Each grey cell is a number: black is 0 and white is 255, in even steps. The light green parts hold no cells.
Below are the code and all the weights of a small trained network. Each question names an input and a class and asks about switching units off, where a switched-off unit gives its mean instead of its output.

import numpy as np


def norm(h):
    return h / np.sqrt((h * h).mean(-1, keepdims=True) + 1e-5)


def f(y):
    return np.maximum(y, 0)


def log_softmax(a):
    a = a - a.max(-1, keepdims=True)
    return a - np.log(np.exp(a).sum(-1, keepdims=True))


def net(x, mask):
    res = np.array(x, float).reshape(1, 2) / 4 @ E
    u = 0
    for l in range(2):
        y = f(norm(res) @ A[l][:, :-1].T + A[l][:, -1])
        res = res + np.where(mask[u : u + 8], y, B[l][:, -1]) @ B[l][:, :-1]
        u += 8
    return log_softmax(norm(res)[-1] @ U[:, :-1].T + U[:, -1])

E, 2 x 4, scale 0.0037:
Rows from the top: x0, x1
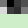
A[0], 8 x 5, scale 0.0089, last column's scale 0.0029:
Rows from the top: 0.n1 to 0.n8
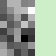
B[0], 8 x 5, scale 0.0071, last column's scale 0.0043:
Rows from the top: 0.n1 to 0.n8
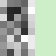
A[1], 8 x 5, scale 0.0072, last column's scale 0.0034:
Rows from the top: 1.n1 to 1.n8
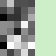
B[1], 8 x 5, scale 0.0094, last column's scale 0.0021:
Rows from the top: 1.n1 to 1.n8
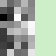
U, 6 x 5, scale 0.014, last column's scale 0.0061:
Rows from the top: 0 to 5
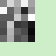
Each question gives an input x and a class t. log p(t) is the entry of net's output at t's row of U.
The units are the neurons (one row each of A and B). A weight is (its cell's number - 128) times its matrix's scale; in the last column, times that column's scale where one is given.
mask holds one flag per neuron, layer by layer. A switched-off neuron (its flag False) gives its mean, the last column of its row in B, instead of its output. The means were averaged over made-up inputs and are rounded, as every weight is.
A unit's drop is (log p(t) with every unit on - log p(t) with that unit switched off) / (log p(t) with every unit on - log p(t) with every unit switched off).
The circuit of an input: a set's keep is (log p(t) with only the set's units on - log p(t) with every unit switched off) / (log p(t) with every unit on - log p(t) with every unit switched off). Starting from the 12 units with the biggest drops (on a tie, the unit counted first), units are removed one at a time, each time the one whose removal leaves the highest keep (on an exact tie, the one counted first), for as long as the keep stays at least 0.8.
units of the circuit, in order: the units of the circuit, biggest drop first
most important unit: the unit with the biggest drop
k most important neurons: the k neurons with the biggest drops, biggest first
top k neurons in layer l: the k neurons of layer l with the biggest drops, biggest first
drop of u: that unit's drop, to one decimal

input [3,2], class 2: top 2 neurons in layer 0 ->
0.n2; 0.n7
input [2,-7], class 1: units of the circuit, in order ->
0.n3; 0.n1
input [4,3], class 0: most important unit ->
0.n6
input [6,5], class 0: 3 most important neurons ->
0.n6; 0.n5; 0.n3
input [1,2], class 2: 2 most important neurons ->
0.n2; 0.n7
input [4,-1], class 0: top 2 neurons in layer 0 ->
0.n6; 0.n3
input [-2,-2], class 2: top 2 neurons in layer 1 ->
1.n5; 1.n3
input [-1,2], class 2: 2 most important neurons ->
0.n2; 0.n1
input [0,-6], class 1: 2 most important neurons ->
0.n1; 0.n3
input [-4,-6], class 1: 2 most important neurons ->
0.n6; 0.n1
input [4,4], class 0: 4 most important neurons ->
0.n6; 0.n5; 0.n3; 0.n1
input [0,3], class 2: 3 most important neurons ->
0.n2; 0.n7; 0.n1
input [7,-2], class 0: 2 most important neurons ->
0.n6; 0.n3
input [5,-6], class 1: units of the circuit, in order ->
0.n3
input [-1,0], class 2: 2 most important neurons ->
0.n2; 0.n6
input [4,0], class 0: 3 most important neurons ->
0.n6; 1.n4; 0.n3
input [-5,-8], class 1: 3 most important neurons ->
0.n6; 0.n1; 0.n2
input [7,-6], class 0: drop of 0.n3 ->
0.7
